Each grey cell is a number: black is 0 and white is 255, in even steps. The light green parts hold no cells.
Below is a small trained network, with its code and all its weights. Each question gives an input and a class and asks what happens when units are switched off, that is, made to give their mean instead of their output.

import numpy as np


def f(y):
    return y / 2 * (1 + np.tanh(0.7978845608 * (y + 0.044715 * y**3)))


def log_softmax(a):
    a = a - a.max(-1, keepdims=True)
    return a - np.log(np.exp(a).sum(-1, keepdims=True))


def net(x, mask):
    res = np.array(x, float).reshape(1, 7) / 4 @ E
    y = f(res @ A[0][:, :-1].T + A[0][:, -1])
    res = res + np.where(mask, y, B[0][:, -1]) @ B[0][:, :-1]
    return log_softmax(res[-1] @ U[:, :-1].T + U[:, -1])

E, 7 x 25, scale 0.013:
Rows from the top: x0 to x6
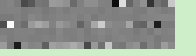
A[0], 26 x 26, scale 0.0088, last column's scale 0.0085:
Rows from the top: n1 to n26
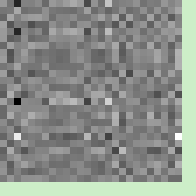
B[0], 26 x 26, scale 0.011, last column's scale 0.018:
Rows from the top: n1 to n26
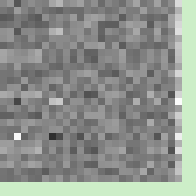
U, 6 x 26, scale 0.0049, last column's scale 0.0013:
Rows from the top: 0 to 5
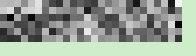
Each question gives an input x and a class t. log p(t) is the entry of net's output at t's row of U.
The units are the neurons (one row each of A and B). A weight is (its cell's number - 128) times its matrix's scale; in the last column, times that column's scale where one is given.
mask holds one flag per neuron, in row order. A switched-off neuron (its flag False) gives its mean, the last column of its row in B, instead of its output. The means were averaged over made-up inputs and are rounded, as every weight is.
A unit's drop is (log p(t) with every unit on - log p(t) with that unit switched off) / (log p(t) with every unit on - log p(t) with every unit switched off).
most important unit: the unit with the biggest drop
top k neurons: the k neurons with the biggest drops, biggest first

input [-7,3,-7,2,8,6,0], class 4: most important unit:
n15
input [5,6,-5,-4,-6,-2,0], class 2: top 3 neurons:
n15, n5, n1
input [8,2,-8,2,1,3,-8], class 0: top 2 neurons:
n22, n14
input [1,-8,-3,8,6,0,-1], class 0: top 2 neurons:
n14, n22
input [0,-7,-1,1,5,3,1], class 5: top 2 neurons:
n22, n14
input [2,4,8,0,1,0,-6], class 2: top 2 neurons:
n14, n24
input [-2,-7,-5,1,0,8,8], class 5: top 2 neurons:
n22, n14
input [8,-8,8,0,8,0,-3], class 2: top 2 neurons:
n4, n11
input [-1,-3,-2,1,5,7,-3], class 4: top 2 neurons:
n22, n14
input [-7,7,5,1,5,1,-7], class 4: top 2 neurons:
n17, n3
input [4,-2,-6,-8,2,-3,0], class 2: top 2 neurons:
n15, n5
